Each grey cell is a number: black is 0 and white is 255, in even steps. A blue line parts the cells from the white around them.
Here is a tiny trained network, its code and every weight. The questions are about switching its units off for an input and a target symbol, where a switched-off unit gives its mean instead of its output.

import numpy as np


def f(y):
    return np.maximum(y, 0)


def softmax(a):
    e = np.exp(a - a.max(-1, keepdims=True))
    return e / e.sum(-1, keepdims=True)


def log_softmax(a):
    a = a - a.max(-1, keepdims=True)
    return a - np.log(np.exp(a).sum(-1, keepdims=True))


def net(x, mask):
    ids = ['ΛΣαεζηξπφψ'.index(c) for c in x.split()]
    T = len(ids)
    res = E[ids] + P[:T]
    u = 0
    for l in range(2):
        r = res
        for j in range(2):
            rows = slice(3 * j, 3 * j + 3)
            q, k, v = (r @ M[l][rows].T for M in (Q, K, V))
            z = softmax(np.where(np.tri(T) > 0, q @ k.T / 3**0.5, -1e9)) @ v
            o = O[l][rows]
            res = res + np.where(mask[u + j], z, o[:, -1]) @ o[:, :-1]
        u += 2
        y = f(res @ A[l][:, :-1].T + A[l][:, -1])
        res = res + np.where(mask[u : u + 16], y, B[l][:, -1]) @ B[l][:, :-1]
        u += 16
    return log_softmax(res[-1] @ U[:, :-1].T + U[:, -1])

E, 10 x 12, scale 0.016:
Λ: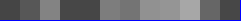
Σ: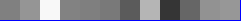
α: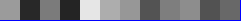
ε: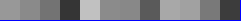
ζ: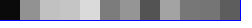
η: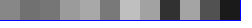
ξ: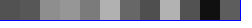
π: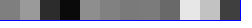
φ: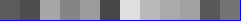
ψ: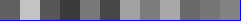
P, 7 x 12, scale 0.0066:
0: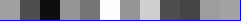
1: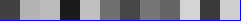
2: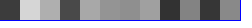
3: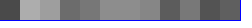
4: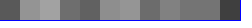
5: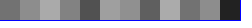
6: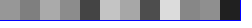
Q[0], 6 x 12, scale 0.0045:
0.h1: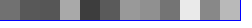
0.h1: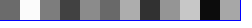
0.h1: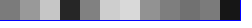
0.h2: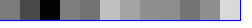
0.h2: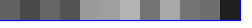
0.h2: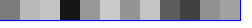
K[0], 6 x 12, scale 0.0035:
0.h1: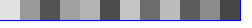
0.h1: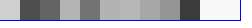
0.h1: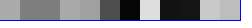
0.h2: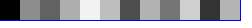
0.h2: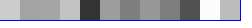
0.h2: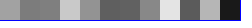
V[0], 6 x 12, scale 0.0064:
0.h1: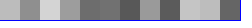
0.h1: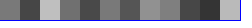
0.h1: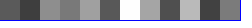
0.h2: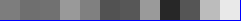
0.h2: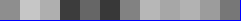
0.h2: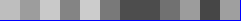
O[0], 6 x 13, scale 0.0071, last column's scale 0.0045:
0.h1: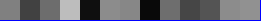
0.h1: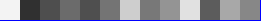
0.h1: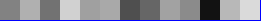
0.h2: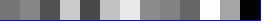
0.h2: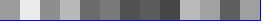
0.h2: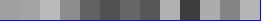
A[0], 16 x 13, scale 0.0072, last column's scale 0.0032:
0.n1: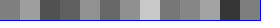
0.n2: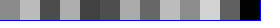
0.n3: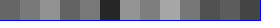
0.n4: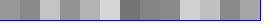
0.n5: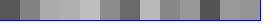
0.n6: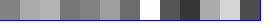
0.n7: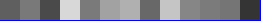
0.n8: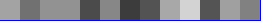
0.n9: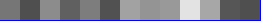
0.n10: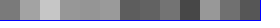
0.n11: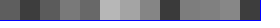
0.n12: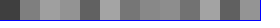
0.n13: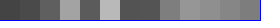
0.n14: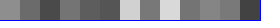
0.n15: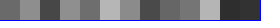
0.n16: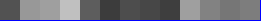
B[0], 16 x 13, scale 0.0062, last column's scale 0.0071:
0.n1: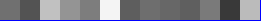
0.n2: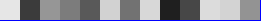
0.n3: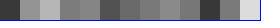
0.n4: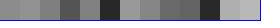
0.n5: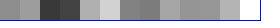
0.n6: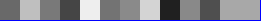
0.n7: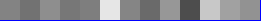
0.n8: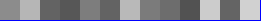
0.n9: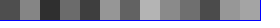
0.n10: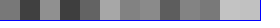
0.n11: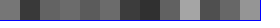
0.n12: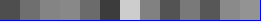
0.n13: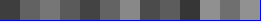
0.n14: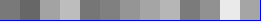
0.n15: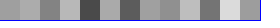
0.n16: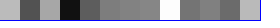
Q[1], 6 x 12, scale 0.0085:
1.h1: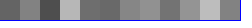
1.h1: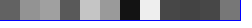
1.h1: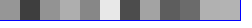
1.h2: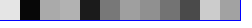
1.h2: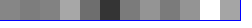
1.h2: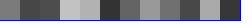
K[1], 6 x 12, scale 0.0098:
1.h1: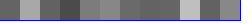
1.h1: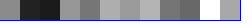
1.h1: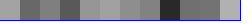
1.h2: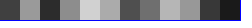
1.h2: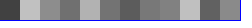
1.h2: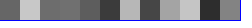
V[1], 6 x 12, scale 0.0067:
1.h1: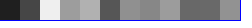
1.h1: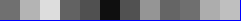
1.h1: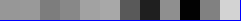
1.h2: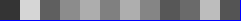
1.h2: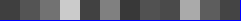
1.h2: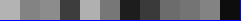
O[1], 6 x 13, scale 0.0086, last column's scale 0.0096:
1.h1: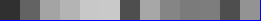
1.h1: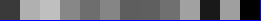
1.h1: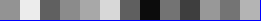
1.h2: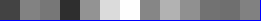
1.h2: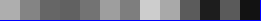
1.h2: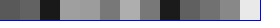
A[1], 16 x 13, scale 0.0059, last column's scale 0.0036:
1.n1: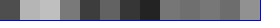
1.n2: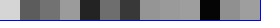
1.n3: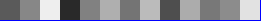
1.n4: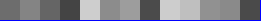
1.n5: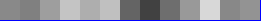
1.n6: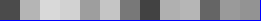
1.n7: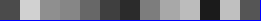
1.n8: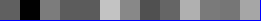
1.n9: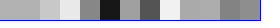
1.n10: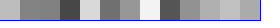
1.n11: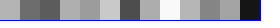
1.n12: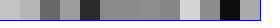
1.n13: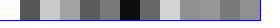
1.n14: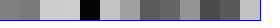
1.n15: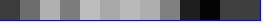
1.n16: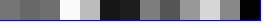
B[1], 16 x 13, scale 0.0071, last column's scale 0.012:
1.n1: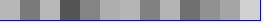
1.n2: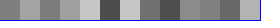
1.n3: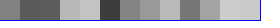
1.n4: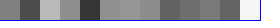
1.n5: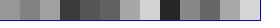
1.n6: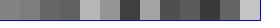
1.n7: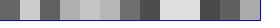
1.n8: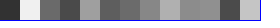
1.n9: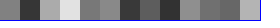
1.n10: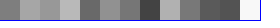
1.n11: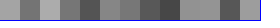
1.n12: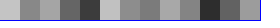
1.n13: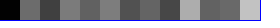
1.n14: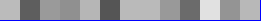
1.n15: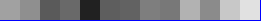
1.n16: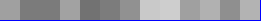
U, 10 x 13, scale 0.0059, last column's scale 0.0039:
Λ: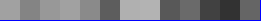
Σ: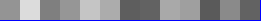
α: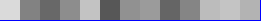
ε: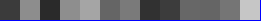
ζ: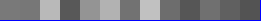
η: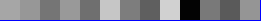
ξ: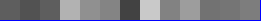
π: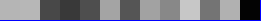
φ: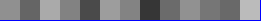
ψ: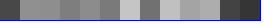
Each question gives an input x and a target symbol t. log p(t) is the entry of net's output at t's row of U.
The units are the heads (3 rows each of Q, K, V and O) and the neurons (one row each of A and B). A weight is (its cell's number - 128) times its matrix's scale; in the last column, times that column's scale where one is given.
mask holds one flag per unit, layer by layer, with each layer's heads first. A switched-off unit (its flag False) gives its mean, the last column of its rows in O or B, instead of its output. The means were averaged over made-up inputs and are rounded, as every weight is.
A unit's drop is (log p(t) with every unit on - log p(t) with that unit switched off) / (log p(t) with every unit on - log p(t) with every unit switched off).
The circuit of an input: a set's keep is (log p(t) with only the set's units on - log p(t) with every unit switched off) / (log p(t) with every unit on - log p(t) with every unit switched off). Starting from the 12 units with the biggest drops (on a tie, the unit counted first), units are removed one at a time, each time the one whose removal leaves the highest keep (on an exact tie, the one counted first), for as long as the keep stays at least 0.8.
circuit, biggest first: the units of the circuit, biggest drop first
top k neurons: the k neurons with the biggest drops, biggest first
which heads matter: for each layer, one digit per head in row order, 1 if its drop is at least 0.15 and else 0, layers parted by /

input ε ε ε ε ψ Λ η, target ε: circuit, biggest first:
(1.h2, 0.h1, 0.h2, 0.n3)
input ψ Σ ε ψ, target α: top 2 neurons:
(0.n2, 0.n1)
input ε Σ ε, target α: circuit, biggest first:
(1.h2, 0.n16, 1.n16, 1.n13)
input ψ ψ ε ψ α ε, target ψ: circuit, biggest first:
(0.h1, 1.h2)
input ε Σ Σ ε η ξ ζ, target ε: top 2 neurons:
(0.n1, 1.n6)
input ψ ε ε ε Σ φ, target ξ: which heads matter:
00 / 10
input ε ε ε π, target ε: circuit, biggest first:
(1.h2, 0.h1)
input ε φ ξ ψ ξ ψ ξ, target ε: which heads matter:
00 / 01
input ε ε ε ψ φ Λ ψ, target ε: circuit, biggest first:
(1.h2, 0.h2, 0.n3)
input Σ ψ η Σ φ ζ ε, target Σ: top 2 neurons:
(1.n7, 0.n15)
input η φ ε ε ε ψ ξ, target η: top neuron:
(0.n5)
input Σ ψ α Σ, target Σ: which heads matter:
00 / 11
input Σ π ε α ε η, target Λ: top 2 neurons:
(0.n5, 1.n2)
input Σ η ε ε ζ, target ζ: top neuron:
(1.n6)
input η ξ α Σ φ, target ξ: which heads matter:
00 / 11
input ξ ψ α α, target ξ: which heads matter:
11 / 11
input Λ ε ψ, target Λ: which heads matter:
01 / 11
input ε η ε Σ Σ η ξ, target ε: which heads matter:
11 / 01
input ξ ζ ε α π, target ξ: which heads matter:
11 / 11
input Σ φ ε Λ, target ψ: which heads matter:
01 / 10
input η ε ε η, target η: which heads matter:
10 / 10
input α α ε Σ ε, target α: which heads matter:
01 / 01
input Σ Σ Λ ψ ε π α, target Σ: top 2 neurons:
(1.n7, 1.n1)
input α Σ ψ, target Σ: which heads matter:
10 / 10
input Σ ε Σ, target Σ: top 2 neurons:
(1.n7, 0.n6)
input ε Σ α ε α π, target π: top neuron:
(1.n12)
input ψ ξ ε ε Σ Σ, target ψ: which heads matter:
11 / 01
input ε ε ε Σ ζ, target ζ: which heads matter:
00 / 10
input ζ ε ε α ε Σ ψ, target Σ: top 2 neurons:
(1.n7, 0.n3)
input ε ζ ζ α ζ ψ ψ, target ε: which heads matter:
11 / 01
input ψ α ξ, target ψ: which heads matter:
11 / 11
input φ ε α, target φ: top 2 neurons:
(0.n5, 1.n4)
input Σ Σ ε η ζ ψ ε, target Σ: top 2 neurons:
(1.n7, 0.n2)
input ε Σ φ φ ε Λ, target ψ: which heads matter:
00 / 10
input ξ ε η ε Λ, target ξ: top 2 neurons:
(1.n13, 1.n16)
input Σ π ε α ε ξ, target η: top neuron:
(0.n13)
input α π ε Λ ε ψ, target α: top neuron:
(1.n16)
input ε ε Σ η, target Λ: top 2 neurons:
(0.n5, 0.n6)
